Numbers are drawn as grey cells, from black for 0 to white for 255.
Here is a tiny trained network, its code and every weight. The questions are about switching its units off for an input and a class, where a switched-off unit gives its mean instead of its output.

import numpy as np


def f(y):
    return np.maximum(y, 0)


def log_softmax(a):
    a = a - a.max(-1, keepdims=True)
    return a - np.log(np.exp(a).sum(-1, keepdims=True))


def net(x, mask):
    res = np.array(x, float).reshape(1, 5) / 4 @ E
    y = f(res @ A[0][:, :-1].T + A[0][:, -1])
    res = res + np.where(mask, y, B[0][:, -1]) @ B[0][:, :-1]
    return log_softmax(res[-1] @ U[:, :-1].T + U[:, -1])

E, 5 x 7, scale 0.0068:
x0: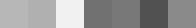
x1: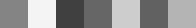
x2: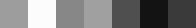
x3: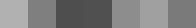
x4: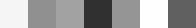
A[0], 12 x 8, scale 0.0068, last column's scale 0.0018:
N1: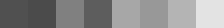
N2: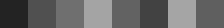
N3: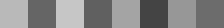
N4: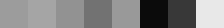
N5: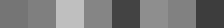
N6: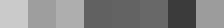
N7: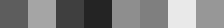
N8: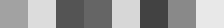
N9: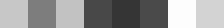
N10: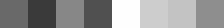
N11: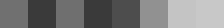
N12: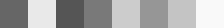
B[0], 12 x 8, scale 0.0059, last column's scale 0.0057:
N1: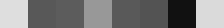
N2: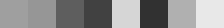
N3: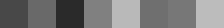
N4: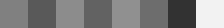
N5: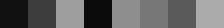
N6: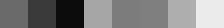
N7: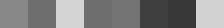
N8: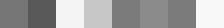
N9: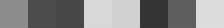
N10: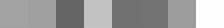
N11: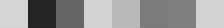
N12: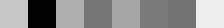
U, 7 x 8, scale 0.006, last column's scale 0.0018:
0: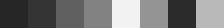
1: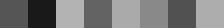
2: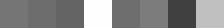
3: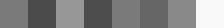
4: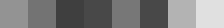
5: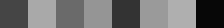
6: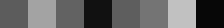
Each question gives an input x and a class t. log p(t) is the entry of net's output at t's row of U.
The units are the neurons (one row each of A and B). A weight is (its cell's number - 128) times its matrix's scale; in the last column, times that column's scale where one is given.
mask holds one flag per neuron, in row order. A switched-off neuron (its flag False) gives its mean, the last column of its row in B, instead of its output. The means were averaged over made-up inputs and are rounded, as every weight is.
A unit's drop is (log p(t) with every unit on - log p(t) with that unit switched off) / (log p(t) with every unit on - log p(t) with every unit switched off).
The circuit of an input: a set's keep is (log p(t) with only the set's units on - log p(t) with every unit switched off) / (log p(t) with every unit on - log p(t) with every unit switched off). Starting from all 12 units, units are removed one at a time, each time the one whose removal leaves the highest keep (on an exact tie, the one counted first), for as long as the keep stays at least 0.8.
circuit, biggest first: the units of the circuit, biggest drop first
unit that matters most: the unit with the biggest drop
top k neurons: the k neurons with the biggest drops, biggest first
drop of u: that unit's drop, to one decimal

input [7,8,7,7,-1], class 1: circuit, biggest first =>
[N8 N12]
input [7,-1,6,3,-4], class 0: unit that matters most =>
N4
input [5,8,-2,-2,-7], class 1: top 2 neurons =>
[N12 N8]
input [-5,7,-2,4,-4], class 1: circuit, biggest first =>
[N12 N7 N8]
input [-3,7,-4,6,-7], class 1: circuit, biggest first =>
[N12 N7]
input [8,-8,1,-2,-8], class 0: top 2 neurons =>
[N9 N5]
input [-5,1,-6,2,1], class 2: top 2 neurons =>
[N10 N1]
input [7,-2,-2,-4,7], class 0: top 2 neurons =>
[N9 N3]
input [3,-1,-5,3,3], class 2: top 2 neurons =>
[N10 N2]
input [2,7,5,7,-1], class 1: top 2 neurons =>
[N8 N12]
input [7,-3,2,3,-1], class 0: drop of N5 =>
0.1
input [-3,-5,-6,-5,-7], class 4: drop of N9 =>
0.1
